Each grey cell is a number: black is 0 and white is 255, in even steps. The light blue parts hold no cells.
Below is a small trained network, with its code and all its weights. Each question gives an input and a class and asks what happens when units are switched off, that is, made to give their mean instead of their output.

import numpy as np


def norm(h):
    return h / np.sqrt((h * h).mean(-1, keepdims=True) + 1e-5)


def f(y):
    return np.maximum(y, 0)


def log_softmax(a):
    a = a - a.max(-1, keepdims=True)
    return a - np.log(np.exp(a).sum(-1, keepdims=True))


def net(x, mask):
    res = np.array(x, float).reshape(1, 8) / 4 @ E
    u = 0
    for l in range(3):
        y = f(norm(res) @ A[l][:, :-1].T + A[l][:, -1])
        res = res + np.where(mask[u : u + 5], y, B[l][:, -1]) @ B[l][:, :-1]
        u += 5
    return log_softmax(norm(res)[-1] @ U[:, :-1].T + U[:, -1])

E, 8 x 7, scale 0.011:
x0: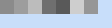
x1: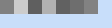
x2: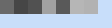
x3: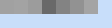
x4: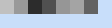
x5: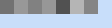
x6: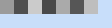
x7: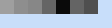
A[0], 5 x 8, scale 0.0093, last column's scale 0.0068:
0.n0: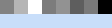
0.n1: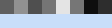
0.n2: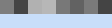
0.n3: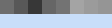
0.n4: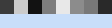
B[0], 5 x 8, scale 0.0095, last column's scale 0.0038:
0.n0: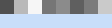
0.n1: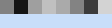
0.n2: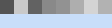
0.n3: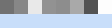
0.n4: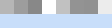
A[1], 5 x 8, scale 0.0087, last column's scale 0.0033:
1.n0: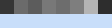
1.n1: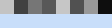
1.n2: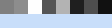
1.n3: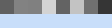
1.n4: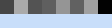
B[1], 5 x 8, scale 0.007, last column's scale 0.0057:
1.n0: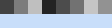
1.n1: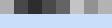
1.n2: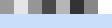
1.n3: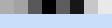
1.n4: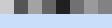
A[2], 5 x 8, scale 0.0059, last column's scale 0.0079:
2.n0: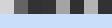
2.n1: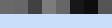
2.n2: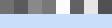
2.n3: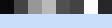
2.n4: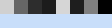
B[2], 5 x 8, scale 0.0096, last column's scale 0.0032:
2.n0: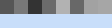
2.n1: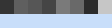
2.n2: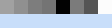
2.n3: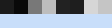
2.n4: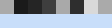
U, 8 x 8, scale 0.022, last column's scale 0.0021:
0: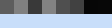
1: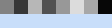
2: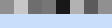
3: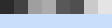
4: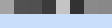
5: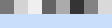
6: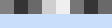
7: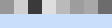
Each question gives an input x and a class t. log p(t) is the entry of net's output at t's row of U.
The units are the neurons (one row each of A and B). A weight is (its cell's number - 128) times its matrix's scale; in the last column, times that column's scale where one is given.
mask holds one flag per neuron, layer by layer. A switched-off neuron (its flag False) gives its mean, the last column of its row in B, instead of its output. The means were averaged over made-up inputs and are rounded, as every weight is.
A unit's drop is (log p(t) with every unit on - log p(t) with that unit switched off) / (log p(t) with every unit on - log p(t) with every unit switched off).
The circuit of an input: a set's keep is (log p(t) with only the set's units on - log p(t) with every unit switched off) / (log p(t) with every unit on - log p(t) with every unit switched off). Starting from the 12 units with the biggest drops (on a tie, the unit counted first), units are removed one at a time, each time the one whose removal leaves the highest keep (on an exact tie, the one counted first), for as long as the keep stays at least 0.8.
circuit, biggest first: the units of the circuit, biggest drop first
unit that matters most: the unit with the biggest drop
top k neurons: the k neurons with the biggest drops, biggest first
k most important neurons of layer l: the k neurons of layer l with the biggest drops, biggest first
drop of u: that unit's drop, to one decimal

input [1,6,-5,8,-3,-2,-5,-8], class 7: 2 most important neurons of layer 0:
[0.n4 0.n3]
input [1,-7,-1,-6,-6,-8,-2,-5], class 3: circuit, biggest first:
[0.n2 2.n2]
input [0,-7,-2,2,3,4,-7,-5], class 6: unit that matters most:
0.n1
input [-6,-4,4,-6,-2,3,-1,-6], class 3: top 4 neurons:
[2.n3 1.n3 0.n2 2.n2]
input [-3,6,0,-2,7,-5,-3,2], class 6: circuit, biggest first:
[0.n4 0.n1]
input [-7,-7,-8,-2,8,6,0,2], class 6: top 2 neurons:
[0.n1 1.n3]
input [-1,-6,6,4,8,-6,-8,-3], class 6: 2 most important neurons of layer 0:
[0.n1 0.n3]
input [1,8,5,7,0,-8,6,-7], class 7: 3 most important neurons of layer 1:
[1.n3 1.n2 1.n0]
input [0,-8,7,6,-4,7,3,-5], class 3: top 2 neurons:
[2.n3 1.n1]
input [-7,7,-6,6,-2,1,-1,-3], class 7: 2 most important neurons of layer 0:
[0.n4 0.n3]
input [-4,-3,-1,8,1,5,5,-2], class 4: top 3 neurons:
[1.n1 0.n3 2.n4]
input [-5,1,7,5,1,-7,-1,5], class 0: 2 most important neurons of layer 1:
[1.n3 1.n2]
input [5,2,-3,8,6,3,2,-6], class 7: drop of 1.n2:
0.1
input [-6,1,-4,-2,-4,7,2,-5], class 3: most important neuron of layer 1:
[1.n2]
